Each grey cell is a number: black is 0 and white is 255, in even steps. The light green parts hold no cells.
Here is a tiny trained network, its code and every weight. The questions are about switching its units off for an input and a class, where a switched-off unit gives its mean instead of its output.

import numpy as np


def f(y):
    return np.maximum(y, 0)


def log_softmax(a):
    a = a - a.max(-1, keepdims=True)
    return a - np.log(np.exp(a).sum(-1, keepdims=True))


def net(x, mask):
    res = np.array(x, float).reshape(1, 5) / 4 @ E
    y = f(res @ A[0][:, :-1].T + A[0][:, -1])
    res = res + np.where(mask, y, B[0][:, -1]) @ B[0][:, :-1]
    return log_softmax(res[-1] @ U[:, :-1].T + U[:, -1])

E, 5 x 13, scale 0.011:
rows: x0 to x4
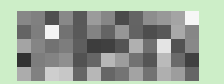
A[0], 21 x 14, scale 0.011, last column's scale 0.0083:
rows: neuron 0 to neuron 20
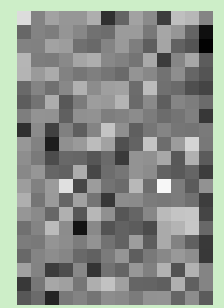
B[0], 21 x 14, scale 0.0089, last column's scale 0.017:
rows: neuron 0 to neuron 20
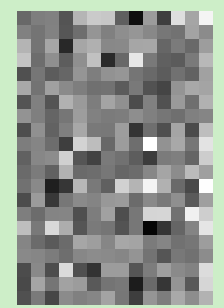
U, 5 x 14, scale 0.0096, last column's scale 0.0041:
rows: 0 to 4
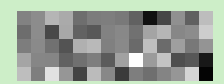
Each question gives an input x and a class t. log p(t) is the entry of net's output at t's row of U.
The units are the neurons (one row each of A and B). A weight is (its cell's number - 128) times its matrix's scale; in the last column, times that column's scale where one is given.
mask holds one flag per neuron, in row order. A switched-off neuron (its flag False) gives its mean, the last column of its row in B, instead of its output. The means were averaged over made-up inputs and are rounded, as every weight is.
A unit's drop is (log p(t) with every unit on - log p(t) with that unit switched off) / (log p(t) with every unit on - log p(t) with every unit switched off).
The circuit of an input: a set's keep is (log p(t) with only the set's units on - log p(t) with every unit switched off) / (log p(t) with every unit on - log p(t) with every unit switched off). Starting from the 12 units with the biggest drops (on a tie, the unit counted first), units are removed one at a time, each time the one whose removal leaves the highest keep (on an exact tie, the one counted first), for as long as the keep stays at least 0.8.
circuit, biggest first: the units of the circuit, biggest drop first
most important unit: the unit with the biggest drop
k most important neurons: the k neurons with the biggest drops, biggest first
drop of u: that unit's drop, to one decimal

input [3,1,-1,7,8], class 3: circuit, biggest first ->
(neuron 12; neuron 0)
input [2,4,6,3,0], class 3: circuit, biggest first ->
(neuron 12; neuron 0; neuron 19)
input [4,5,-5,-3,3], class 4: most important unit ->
neuron 12
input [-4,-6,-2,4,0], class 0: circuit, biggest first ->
(neuron 9; neuron 12)
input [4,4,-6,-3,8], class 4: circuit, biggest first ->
(neuron 15; neuron 14)
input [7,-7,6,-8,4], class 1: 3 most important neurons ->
(neuron 18; neuron 10; neuron 14)
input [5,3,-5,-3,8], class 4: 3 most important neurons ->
(neuron 15; neuron 14; neuron 8)
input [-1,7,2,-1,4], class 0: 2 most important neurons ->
(neuron 15; neuron 9)
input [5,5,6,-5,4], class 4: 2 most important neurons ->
(neuron 15; neuron 14)
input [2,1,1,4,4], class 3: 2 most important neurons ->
(neuron 0; neuron 12)
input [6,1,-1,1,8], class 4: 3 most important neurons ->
(neuron 15; neuron 14; neuron 8)
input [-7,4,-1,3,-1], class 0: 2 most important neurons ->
(neuron 12; neuron 9)
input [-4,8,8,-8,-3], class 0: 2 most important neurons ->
(neuron 12; neuron 9)
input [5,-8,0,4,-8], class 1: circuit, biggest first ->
(neuron 18)
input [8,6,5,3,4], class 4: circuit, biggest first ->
(neuron 15; neuron 14)
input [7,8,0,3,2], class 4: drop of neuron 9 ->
-0.1
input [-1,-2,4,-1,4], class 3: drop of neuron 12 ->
0.2
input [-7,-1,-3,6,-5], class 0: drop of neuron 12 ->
0.1
